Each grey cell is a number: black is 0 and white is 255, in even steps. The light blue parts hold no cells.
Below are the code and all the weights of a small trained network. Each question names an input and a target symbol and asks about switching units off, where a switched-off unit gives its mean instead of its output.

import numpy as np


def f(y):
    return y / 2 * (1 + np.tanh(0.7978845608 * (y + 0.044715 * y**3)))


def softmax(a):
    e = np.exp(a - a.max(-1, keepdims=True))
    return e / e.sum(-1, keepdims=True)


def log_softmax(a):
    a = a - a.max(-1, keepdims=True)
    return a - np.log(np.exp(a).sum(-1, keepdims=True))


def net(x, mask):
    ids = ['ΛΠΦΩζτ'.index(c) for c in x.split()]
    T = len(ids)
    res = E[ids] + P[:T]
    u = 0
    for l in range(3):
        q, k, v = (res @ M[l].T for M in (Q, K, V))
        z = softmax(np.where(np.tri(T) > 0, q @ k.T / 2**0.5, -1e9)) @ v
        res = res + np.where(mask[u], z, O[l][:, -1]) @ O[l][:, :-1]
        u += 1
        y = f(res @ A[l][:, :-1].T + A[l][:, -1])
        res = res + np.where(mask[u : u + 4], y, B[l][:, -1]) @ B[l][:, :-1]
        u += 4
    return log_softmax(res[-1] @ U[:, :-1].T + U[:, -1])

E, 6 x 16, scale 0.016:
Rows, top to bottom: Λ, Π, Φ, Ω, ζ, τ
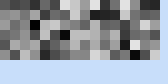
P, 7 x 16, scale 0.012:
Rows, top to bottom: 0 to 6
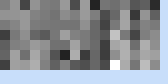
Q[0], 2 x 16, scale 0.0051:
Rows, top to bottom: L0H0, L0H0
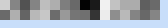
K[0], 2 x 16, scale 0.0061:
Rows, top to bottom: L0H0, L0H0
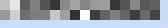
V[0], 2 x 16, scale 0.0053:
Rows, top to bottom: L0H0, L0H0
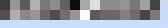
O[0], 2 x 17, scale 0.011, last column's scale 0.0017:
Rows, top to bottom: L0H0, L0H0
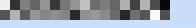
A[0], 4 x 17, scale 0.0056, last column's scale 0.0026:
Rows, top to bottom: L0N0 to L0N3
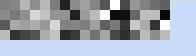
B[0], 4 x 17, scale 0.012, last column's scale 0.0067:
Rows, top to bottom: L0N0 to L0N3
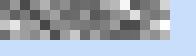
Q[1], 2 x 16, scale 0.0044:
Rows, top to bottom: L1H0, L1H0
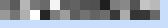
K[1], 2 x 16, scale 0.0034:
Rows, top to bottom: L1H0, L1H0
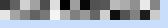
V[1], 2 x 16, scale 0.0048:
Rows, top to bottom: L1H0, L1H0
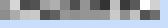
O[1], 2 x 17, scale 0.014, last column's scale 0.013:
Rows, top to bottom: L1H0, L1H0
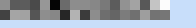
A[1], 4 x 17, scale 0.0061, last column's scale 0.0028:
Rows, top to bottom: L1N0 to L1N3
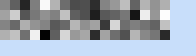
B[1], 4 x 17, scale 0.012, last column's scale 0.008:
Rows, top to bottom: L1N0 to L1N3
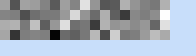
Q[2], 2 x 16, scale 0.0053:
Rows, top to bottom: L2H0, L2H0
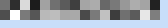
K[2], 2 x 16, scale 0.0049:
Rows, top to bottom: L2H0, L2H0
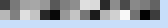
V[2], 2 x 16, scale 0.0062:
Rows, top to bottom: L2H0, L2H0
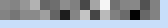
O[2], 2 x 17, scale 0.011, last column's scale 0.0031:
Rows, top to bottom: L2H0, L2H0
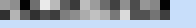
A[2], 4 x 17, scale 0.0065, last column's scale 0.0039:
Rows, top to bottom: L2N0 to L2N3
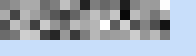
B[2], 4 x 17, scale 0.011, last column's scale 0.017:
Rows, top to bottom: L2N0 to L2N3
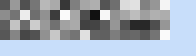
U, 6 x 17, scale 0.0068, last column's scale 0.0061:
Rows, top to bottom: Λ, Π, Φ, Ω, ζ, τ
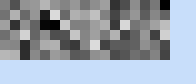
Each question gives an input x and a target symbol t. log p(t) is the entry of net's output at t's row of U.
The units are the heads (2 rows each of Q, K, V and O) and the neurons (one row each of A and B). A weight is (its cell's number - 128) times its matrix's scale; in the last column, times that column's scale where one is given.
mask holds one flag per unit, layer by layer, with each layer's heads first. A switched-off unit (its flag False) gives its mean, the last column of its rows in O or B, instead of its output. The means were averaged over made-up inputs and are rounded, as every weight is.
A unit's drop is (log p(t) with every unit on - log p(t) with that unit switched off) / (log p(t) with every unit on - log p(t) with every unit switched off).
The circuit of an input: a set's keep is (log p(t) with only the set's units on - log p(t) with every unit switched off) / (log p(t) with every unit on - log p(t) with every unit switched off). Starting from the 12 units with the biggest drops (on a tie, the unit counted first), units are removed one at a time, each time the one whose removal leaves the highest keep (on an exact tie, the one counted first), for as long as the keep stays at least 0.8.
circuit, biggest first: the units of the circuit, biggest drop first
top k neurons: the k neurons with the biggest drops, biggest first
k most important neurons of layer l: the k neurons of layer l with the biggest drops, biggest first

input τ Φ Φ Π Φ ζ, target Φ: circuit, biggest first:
[L2N1]
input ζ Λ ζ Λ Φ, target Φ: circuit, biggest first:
[L0H0 L1H0]
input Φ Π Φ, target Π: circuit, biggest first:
[L0N2 L2N0 L1H0 L1N1]
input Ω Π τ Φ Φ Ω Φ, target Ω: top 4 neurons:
[L2N2 L0N0 L1N0 L2N3]
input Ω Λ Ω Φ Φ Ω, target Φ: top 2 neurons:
[L1N0 L2N0]
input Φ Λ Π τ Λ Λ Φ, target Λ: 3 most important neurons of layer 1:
[L1N2 L1N3 L1N1]
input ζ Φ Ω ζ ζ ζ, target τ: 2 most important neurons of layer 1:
[L1N3 L1N2]
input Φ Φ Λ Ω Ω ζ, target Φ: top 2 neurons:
[L2N1 L1N3]
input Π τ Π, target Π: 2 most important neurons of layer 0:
[L0N0 L0N2]
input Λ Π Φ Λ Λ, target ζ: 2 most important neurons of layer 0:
[L0N2 L0N0]
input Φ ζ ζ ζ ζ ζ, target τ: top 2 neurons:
[L0N0 L0N2]
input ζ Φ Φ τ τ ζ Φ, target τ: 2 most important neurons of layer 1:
[L1N1 L1N3]
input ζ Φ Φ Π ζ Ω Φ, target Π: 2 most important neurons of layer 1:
[L1N1 L1N3]
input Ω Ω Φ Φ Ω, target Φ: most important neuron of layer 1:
[L1N0]
